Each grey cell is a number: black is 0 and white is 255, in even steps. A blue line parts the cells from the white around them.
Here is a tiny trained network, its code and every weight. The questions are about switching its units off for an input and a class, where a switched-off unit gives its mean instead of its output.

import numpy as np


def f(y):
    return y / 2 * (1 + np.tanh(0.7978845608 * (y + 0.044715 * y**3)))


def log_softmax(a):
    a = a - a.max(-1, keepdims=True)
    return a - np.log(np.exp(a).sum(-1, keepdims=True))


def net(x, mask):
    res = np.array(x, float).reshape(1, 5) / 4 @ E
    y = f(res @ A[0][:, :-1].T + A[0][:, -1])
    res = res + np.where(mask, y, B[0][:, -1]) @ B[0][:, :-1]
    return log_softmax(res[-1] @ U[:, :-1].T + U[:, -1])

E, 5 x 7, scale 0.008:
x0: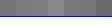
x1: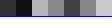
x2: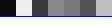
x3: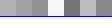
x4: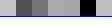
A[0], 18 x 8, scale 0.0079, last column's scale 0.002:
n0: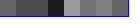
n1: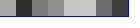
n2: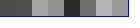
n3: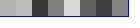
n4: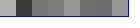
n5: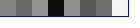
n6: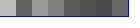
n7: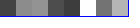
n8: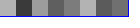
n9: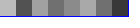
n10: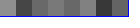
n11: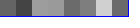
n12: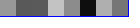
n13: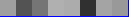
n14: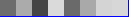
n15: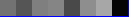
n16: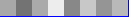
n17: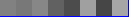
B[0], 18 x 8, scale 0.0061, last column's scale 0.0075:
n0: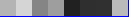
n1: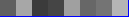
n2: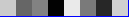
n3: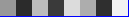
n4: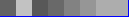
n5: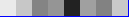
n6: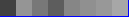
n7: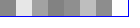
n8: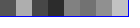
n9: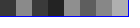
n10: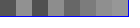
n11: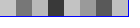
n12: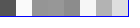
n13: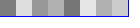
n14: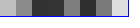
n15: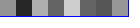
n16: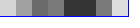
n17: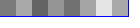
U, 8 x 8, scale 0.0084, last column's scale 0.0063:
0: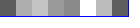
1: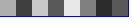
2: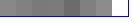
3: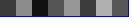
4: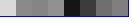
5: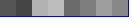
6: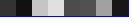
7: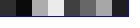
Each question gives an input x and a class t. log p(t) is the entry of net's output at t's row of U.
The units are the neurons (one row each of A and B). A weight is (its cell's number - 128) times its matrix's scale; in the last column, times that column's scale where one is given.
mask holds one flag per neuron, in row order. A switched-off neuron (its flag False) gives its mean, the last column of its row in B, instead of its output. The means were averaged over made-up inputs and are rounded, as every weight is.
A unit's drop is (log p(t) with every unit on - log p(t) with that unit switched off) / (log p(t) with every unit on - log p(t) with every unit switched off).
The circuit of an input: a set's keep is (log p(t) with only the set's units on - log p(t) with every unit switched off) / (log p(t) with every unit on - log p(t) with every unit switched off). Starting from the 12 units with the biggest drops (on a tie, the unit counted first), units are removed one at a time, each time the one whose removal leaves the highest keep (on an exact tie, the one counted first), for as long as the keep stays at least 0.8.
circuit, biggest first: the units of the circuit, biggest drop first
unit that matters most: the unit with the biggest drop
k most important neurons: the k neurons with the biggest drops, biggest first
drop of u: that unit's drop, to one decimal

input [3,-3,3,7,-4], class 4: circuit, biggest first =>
n14; n16
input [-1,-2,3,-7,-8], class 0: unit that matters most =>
n7
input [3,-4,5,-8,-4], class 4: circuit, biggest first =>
n0; n5
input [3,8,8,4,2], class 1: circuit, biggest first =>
n2; n11
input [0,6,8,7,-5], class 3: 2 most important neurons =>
n14; n3
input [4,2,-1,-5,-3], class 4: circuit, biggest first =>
n0; n5
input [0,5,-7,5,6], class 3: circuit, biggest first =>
n9; n1; n8
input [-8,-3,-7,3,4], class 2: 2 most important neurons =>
n14; n13
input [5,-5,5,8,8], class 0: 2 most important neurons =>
n12; n13
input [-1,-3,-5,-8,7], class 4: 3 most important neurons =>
n0; n5; n7
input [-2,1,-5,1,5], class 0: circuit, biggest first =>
n13; n12
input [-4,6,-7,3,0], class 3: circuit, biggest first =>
n8; n9; n1
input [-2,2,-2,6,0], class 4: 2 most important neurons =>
n16; n3
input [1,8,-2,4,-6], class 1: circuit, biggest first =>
n2
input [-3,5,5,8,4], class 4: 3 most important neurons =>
n14; n16; n3
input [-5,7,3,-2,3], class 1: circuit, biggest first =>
n2; n11
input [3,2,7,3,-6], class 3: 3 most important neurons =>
n14; n12; n13
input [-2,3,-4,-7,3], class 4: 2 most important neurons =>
n5; n0
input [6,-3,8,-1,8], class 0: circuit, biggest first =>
n12; n13
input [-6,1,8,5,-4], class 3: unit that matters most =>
n14
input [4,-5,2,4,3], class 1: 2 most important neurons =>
n3; n5
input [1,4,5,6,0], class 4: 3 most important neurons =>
n14; n3; n16
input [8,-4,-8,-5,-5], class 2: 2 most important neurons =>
n5; n14
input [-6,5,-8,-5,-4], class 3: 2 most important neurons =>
n8; n9
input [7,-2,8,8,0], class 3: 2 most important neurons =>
n14; n5
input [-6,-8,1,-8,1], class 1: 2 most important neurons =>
n3; n16
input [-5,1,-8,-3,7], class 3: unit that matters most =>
n9
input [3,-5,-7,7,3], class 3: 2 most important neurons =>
n9; n1
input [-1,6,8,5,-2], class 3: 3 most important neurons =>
n14; n3; n5
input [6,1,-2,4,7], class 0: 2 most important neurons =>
n12; n13
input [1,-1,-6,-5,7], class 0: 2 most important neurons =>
n13; n12
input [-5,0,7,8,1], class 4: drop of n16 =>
0.2
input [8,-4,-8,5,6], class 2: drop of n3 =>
0.1
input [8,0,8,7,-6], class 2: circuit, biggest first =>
n14
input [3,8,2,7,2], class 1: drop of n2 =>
0.3
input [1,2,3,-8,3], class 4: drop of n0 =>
0.3
